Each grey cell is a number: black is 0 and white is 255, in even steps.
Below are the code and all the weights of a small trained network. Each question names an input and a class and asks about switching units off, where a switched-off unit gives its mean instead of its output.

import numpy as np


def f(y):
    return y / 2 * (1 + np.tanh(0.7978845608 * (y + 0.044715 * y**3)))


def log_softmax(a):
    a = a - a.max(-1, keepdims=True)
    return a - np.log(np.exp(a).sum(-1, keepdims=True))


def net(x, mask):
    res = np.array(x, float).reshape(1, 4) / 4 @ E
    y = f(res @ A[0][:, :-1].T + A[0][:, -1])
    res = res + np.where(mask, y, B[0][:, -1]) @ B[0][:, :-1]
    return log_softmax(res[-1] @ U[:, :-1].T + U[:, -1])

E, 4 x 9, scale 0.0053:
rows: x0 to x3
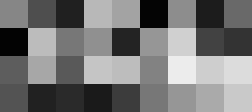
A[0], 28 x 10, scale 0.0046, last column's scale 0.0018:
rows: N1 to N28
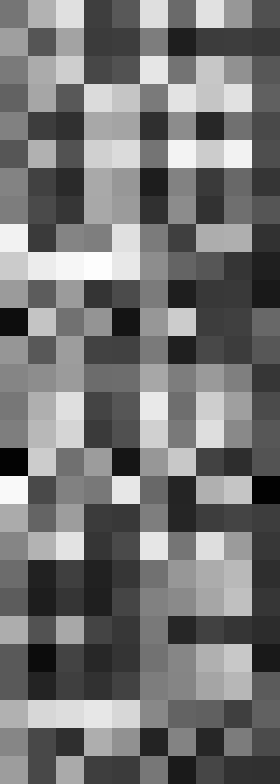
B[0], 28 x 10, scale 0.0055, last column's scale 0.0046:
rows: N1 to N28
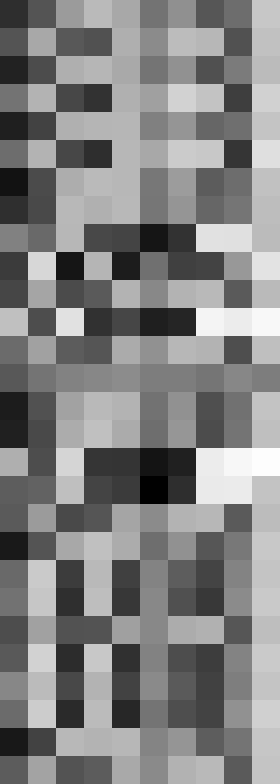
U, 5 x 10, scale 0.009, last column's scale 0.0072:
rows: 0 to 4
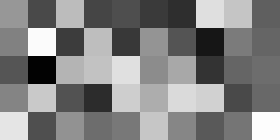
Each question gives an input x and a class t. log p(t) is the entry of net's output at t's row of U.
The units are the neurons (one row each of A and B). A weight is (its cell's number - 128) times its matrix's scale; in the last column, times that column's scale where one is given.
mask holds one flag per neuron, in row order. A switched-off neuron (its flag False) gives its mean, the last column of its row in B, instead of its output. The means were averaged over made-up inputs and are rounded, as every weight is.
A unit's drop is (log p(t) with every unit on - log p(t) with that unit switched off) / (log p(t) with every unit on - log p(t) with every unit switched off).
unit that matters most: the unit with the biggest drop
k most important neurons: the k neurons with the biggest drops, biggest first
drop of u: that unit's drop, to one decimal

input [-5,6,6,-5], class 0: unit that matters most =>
N17
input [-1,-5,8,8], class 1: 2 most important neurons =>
N24; N22
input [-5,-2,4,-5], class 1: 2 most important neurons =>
N10; N26
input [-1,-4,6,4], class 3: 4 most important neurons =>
N6; N4; N17; N12
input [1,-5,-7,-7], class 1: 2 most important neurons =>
N10; N26
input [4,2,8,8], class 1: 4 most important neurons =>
N24; N22; N21; N25
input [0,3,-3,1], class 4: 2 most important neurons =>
N18; N9
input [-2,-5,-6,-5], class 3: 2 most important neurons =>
N17; N12
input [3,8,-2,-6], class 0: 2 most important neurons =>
N17; N12
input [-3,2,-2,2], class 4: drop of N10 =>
0.2
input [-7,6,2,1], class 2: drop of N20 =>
0.3
